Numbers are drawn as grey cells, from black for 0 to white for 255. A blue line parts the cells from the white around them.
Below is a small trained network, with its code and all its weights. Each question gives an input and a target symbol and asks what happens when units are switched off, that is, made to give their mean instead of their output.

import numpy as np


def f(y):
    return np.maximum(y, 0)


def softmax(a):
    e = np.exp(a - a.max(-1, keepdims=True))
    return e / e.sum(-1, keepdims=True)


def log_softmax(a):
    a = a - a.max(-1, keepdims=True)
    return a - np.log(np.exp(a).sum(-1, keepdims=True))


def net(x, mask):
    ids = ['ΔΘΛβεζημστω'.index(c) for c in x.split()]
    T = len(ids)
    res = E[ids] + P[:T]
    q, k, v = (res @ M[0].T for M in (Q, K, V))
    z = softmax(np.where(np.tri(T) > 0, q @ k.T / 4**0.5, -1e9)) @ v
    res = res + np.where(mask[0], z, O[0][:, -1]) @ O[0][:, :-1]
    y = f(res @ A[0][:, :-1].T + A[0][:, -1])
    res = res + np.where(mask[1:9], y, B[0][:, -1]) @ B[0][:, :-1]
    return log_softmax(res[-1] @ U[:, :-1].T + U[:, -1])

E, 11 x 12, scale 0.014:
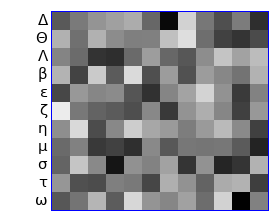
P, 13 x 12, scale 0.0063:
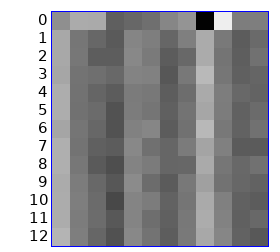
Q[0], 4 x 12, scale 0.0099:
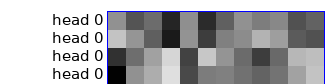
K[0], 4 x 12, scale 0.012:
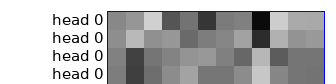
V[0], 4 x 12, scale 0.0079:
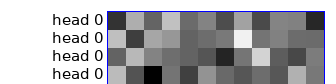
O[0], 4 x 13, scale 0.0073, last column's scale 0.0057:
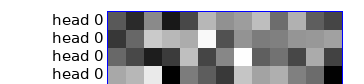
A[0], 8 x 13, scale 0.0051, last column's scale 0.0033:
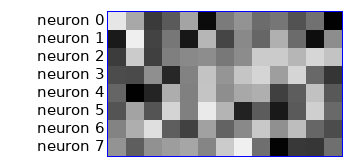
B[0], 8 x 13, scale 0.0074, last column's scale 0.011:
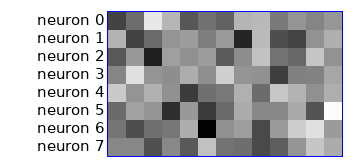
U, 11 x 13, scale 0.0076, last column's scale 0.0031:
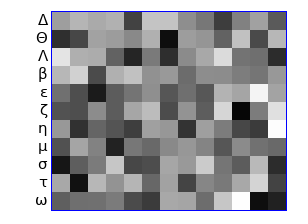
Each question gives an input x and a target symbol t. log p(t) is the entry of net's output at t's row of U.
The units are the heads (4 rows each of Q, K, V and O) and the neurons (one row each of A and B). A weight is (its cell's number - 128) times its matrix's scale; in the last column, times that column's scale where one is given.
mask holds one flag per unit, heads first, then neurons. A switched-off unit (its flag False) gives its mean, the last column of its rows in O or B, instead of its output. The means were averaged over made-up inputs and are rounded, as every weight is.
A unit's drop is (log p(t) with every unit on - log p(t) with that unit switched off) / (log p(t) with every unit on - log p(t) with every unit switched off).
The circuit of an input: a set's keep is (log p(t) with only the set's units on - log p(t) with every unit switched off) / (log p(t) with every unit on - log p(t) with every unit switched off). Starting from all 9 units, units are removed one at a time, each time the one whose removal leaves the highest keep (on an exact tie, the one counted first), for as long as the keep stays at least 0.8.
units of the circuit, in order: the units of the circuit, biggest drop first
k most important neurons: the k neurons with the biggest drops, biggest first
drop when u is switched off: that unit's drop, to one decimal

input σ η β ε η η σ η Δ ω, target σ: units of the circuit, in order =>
[head 0; neuron 0]
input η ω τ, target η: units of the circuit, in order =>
[neuron 5; head 0]
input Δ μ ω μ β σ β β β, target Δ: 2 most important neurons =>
[neuron 3; neuron 4]
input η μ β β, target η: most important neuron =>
[neuron 6]
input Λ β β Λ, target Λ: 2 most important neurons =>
[neuron 0; neuron 7]
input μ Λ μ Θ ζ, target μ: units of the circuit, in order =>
[head 0; neuron 3]
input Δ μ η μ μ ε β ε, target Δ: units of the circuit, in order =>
[head 0; neuron 3; neuron 4; neuron 5]
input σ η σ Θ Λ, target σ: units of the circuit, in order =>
[neuron 0; head 0]
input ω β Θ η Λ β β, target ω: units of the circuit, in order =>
[head 0; neuron 5; neuron 4; neuron 1]
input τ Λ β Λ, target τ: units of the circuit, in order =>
[head 0; neuron 6; neuron 1]
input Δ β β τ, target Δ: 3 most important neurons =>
[neuron 3; neuron 5; neuron 7]
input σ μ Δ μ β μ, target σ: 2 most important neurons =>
[neuron 0; neuron 5]
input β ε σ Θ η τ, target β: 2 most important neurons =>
[neuron 4; neuron 6]
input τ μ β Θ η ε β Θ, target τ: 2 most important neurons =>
[neuron 6; neuron 5]
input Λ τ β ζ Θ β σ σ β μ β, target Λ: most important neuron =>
[neuron 1]
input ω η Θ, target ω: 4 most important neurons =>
[neuron 5; neuron 4; neuron 1; neuron 3]
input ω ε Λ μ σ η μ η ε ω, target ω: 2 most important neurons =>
[neuron 5; neuron 4]
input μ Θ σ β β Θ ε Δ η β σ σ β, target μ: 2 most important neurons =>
[neuron 3; neuron 1]
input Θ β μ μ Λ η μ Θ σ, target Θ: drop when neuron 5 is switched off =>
0.1
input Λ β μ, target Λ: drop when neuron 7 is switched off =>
0.0
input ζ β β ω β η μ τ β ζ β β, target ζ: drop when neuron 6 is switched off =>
0.1
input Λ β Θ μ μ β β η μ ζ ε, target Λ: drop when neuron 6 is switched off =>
-0.2
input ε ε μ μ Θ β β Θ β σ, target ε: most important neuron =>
[neuron 7]
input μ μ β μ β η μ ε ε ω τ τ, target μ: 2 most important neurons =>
[neuron 3; neuron 4]
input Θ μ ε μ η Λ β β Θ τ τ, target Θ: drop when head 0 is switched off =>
0.9
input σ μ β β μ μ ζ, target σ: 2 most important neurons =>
[neuron 0; neuron 5]
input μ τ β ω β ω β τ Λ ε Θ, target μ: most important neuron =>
[neuron 6]
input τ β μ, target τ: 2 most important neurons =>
[neuron 6; neuron 1]
